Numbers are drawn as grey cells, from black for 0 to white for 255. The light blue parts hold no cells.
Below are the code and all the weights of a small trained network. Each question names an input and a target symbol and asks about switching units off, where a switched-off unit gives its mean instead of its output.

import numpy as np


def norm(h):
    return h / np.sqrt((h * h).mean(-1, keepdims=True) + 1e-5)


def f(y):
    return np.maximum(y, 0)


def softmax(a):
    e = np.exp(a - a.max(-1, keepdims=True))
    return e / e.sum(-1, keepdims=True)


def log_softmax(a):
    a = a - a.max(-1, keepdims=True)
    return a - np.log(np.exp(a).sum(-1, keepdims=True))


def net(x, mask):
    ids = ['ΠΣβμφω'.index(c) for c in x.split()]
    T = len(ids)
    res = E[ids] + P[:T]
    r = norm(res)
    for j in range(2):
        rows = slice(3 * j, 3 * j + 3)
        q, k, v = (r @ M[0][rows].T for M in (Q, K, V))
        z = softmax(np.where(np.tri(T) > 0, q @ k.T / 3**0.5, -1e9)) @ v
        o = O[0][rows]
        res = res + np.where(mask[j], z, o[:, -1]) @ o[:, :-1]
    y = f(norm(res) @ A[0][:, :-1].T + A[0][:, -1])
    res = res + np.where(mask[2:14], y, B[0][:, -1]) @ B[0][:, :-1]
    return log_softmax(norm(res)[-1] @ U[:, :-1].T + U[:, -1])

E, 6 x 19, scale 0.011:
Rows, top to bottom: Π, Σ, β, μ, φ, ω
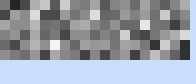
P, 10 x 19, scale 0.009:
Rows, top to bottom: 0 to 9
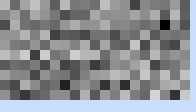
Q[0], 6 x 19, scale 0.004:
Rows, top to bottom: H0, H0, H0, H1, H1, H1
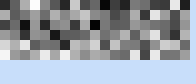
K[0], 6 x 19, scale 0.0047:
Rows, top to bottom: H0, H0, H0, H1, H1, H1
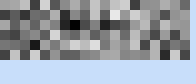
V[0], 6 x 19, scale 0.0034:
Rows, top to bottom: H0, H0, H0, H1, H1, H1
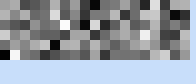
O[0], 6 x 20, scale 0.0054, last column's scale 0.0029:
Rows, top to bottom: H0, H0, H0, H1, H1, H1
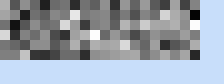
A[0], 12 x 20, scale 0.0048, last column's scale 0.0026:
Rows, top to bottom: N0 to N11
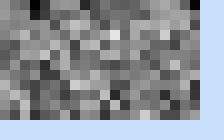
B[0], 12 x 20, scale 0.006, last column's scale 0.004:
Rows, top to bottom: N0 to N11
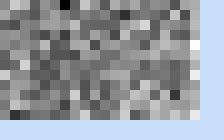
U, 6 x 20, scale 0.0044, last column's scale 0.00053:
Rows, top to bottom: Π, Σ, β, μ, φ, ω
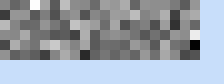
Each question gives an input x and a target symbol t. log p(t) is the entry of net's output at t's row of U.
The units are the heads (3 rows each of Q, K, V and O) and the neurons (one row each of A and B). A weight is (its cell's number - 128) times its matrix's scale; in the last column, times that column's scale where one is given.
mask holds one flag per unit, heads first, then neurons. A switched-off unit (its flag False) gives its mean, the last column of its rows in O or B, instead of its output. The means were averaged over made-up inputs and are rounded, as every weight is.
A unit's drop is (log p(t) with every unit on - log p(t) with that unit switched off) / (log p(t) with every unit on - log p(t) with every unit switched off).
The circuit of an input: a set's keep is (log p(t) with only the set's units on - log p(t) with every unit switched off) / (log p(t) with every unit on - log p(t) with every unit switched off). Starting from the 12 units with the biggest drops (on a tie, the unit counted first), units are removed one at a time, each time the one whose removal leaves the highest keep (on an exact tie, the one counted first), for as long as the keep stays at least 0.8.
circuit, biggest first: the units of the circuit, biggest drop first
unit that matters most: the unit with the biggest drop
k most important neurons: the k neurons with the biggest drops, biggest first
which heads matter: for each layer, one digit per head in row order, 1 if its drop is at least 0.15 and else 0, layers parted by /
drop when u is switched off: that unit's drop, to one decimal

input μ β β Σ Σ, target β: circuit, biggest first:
(H0)
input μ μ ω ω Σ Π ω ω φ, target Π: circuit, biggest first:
(H1; H0)
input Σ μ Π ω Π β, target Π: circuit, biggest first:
(H1; H0)
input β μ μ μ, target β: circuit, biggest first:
(H0; N9; H1)
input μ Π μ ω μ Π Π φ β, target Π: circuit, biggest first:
(H1; H0; N0)
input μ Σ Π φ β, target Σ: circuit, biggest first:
(H0; H1; N10)
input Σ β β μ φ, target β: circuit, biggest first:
(H0; H1)
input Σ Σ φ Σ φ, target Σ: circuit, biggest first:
(H1; H0)
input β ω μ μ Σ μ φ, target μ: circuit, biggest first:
(H0; H1)
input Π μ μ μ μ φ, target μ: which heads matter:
10
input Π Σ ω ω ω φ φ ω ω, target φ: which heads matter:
11
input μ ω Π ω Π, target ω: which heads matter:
10
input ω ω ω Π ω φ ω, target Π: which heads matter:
01
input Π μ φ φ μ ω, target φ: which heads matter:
01
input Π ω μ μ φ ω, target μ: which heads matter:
10
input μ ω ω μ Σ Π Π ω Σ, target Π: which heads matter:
01
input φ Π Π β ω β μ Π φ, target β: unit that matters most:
H1
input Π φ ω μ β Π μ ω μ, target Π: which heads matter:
11
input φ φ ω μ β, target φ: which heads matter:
11
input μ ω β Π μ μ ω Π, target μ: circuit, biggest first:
(H0)
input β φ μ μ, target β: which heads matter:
10
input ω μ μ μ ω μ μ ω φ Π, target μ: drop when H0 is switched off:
0.7
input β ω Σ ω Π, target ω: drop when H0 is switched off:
0.9
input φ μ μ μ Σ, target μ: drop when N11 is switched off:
0.1
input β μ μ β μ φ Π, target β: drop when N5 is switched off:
0.0
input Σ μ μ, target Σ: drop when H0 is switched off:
0.2
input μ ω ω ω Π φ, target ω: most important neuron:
(N4)
